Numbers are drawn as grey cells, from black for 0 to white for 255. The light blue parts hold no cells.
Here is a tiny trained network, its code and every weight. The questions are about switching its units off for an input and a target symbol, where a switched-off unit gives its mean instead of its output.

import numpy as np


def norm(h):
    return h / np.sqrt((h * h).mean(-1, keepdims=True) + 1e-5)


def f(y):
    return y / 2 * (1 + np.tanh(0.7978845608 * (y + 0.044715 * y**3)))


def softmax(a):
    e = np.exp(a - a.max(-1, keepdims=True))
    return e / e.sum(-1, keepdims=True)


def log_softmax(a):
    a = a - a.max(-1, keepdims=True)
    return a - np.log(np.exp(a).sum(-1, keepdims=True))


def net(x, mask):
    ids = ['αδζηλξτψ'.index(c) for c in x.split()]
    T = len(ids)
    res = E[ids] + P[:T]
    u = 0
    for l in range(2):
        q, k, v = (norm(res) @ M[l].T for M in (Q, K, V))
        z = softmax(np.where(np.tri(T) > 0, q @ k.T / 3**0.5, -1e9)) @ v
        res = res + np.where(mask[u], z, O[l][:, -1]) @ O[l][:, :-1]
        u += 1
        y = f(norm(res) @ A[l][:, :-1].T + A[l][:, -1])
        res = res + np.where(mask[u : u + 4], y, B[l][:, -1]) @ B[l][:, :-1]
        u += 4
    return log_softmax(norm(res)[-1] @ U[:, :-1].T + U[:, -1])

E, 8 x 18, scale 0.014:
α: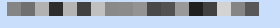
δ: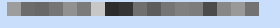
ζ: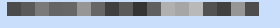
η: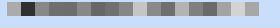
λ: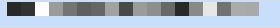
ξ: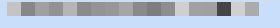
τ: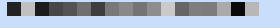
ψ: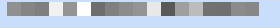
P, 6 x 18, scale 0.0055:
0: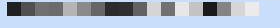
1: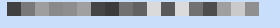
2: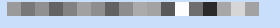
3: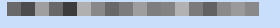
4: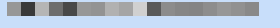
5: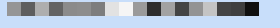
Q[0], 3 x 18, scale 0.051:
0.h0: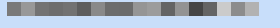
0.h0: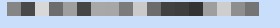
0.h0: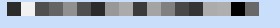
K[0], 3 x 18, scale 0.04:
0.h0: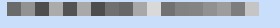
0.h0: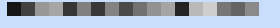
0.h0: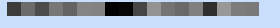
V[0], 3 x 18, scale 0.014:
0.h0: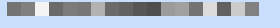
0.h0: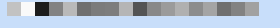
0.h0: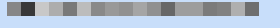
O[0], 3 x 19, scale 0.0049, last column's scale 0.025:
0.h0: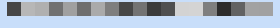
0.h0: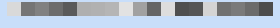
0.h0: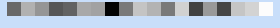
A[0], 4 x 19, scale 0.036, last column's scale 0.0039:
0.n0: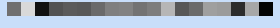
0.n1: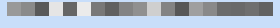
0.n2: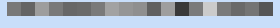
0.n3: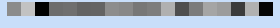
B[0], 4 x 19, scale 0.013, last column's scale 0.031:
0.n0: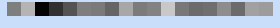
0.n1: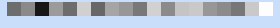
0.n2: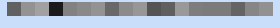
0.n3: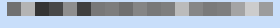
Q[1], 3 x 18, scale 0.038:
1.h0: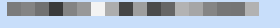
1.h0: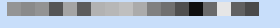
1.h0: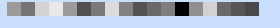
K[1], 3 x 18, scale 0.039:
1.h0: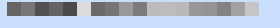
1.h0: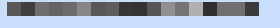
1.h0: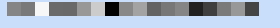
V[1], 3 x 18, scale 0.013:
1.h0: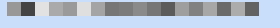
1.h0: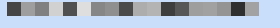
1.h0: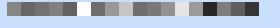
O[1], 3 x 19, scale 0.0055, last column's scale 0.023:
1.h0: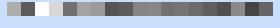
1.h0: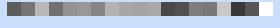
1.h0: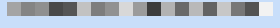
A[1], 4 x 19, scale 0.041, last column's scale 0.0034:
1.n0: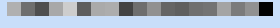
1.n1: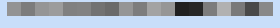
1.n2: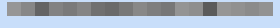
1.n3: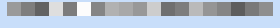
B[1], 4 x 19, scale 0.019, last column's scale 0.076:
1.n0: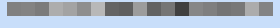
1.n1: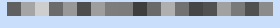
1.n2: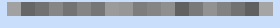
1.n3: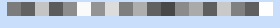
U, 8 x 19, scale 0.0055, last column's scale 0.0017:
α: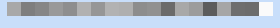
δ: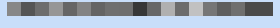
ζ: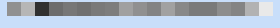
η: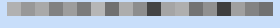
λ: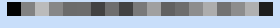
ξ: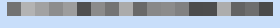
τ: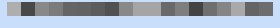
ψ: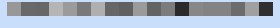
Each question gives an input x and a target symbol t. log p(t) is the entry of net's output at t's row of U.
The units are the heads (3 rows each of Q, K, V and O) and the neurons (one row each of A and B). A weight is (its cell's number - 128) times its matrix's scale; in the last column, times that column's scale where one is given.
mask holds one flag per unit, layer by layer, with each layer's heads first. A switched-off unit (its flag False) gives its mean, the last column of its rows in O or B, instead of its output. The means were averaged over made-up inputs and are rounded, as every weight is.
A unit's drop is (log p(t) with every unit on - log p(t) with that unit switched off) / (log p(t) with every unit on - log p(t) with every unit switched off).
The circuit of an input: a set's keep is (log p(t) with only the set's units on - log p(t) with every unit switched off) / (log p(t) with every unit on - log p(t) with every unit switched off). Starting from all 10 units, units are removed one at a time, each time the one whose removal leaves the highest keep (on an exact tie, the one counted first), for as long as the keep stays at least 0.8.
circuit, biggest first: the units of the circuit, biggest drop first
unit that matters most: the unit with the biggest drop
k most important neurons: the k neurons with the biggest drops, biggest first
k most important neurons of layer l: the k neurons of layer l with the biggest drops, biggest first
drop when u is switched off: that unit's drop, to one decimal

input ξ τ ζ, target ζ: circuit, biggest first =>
0.n1, 1.n3, 1.h0
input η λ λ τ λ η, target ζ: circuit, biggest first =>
0.n1, 1.n3
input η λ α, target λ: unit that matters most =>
0.h0
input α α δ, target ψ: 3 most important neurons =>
0.n1, 1.n3, 1.n0
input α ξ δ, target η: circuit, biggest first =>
0.n1, 1.n3, 0.h0
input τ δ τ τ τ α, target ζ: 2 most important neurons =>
1.n3, 0.n3
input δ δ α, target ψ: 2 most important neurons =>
0.n1, 1.n0
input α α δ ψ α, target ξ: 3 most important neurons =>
0.n1, 1.n3, 1.n1
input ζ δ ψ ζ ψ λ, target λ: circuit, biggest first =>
0.n1, 1.n3, 0.h0
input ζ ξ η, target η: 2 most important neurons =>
0.n1, 1.n3
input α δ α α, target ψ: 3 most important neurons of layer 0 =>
0.n1, 0.n2, 0.n0
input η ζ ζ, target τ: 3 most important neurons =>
0.n1, 1.n3, 0.n0
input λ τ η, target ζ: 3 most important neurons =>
1.n3, 0.n1, 1.n2
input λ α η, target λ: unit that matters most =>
0.n1
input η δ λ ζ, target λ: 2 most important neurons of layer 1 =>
1.n3, 1.n2
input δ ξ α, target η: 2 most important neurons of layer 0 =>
0.n1, 0.n0
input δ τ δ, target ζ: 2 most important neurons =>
1.n3, 0.n3
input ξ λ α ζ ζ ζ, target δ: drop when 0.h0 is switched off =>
0.4
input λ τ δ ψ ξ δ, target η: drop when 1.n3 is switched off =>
0.7
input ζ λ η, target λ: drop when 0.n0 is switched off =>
0.0
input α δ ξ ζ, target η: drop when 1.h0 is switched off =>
0.1
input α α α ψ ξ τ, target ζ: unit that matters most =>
1.n3
